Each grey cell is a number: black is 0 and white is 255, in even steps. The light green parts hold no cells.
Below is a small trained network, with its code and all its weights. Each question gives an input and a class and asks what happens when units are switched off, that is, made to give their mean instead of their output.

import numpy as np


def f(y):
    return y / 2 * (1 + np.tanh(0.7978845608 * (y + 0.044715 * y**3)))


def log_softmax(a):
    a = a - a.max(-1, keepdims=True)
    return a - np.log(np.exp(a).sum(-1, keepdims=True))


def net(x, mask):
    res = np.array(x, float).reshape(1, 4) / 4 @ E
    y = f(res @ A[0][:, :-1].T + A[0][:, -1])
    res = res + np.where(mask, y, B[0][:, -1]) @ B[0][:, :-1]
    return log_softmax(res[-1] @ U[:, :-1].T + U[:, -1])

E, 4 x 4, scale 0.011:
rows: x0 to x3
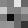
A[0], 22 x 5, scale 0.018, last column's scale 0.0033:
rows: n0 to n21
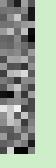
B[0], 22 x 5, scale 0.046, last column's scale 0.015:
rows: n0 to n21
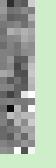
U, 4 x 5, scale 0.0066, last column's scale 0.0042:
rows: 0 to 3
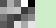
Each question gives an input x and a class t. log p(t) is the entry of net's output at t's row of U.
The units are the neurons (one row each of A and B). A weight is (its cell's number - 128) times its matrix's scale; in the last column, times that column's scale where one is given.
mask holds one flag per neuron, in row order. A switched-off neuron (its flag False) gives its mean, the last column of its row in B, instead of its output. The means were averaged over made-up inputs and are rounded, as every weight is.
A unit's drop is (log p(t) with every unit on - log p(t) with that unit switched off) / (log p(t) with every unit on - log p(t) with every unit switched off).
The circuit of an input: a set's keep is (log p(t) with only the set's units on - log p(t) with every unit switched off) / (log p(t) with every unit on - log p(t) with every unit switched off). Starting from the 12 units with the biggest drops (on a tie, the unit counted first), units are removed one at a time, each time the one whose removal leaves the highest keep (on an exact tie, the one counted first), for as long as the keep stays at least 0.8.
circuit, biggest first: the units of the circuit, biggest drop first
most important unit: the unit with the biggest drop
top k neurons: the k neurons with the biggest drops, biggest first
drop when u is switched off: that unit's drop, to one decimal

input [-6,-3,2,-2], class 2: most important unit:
n15
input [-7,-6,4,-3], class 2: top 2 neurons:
(n0, n15)
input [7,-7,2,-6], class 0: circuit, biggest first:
(n13, n15)
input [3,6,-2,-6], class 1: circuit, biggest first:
(n13, n10)
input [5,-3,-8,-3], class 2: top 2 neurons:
(n10, n21)
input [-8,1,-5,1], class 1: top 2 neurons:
(n13, n15)
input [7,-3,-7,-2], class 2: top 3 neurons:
(n10, n21, n12)
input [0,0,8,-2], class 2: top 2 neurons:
(n21, n0)
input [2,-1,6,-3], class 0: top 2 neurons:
(n15, n21)
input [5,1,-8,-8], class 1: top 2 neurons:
(n10, n13)
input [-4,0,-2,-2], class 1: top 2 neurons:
(n13, n15)
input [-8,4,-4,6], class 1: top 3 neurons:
(n13, n15, n21)
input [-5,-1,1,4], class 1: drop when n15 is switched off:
0.3
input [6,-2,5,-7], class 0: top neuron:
(n13)
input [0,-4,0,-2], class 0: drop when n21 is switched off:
0.2
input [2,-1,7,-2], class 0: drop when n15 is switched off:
0.1
